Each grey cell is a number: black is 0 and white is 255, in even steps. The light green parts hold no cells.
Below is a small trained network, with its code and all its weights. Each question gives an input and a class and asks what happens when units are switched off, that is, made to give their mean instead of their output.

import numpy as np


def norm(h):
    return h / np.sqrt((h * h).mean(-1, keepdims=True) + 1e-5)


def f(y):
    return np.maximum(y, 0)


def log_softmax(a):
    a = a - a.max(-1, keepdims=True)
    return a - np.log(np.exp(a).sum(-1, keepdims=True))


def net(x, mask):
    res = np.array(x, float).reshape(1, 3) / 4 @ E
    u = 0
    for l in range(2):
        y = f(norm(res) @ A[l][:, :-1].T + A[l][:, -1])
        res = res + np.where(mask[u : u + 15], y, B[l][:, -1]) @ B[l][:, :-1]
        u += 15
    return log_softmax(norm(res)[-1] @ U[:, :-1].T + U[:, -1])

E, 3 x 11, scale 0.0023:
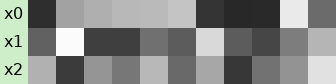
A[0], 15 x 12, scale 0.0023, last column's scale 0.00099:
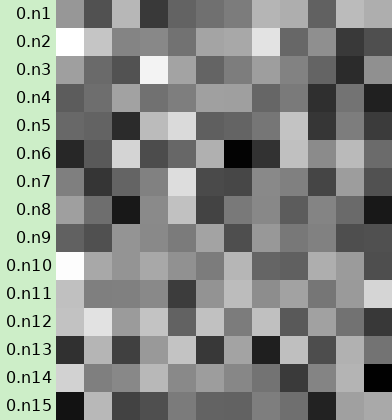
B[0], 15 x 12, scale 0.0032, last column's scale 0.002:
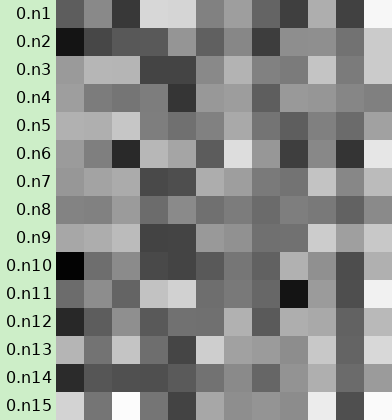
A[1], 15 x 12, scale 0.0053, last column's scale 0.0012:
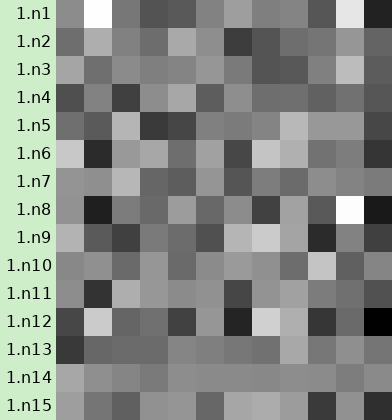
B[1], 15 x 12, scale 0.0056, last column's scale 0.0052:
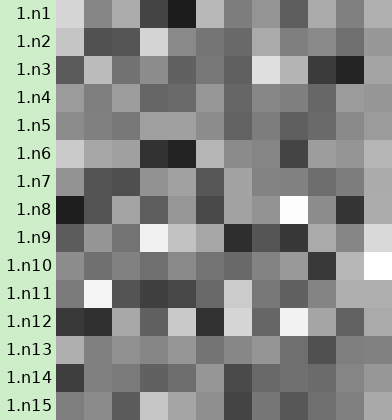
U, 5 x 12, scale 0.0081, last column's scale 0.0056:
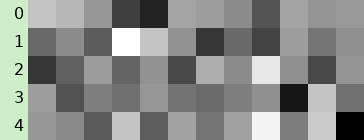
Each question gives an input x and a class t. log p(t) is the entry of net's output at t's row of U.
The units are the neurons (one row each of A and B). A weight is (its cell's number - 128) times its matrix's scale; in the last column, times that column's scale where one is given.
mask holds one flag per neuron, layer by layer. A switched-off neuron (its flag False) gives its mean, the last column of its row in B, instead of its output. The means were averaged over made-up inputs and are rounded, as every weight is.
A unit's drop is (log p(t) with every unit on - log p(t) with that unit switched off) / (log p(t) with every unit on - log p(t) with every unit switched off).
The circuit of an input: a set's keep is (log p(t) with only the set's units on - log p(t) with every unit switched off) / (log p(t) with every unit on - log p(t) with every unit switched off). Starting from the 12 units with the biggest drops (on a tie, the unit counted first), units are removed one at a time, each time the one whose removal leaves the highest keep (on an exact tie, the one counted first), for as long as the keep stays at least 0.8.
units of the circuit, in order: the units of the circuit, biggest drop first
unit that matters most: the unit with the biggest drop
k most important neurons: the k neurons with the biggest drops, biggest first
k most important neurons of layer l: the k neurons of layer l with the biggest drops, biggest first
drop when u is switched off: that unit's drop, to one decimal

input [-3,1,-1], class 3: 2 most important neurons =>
(0.n11, 0.n1)
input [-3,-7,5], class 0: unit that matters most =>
1.n6
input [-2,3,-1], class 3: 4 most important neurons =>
(1.n10, 0.n15, 1.n6, 1.n1)
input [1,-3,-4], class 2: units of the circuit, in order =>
(0.n1, 1.n12)
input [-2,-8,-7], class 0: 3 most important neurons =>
(1.n6, 1.n11, 1.n8)
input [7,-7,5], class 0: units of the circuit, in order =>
(1.n11, 1.n9)
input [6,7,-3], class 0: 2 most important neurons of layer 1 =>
(1.n9, 1.n1)
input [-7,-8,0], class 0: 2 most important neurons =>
(1.n6, 1.n11)
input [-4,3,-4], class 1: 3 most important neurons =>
(1.n9, 1.n8, 0.n10)
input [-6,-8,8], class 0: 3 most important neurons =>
(1.n6, 1.n11, 1.n12)
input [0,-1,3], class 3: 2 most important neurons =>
(1.n9, 1.n8)
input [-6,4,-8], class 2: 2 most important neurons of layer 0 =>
(0.n6, 0.n15)
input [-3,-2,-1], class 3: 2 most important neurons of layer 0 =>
(0.n1, 0.n11)
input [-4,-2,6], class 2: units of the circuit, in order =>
(1.n8)
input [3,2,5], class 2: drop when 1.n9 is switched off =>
0.2
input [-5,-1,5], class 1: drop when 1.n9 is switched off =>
0.3
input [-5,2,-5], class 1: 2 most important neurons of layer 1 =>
(1.n9, 1.n8)
